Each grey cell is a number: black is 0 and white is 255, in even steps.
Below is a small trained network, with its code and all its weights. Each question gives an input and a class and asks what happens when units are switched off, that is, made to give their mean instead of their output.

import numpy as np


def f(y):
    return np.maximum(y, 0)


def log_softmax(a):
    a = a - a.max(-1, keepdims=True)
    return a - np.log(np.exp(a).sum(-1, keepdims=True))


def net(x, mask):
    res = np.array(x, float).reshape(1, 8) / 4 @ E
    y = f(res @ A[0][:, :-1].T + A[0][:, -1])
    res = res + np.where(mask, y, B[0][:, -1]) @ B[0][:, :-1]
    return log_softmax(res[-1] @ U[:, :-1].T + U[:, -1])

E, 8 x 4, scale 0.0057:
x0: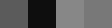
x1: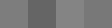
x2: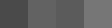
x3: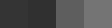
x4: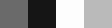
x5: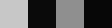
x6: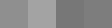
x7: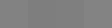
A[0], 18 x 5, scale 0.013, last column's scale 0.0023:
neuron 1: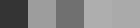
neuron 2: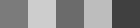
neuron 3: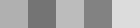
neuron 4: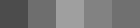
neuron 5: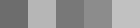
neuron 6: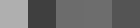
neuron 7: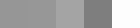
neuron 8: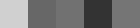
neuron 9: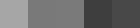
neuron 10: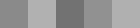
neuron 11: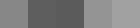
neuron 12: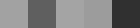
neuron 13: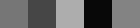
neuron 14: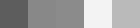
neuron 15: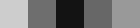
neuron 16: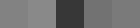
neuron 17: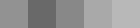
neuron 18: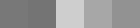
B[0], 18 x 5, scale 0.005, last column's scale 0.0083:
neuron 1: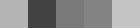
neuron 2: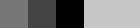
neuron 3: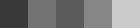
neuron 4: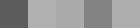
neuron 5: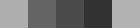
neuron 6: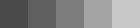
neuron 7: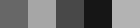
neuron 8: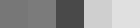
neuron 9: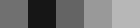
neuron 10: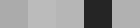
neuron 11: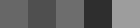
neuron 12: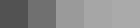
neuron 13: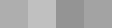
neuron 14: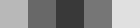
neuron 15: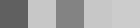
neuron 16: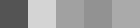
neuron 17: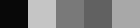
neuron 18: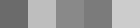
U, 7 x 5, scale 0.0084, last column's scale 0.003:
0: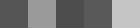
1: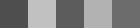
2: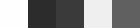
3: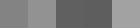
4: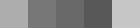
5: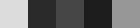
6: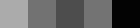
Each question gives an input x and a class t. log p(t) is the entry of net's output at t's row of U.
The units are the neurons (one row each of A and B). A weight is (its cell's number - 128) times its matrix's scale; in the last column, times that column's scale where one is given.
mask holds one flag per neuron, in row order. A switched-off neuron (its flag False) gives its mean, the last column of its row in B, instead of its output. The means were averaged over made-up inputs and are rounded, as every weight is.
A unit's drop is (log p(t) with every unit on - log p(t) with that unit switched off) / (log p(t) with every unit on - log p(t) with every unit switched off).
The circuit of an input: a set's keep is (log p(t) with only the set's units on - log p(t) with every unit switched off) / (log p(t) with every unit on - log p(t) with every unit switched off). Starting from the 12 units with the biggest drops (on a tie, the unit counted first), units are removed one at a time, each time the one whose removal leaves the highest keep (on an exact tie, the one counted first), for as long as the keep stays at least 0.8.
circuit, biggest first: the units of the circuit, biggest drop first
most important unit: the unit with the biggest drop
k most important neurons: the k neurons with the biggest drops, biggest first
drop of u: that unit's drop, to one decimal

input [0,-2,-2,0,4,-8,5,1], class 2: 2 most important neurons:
(neuron 2; neuron 14)
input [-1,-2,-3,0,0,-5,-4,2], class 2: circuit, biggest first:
(neuron 2; neuron 14)
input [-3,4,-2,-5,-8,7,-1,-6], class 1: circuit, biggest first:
(neuron 15; neuron 8)
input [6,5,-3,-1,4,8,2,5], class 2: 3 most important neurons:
(neuron 8; neuron 13; neuron 9)
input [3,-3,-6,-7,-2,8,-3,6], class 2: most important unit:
neuron 8
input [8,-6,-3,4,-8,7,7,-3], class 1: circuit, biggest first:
(neuron 15; neuron 16)
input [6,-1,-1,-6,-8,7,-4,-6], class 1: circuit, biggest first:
(neuron 15; neuron 8)
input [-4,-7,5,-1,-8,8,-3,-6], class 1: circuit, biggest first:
(neuron 15; neuron 16)
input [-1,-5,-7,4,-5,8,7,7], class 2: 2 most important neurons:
(neuron 8; neuron 9)
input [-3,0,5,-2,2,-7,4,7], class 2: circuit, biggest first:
(neuron 2; neuron 1)
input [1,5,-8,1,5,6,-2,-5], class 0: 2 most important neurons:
(neuron 3; neuron 17)
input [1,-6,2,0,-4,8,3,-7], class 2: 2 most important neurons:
(neuron 8; neuron 9)
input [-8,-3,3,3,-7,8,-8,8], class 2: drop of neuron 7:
0.2
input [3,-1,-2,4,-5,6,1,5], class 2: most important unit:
neuron 8
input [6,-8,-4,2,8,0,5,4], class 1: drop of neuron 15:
-0.2
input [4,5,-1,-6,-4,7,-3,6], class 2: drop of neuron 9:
0.2
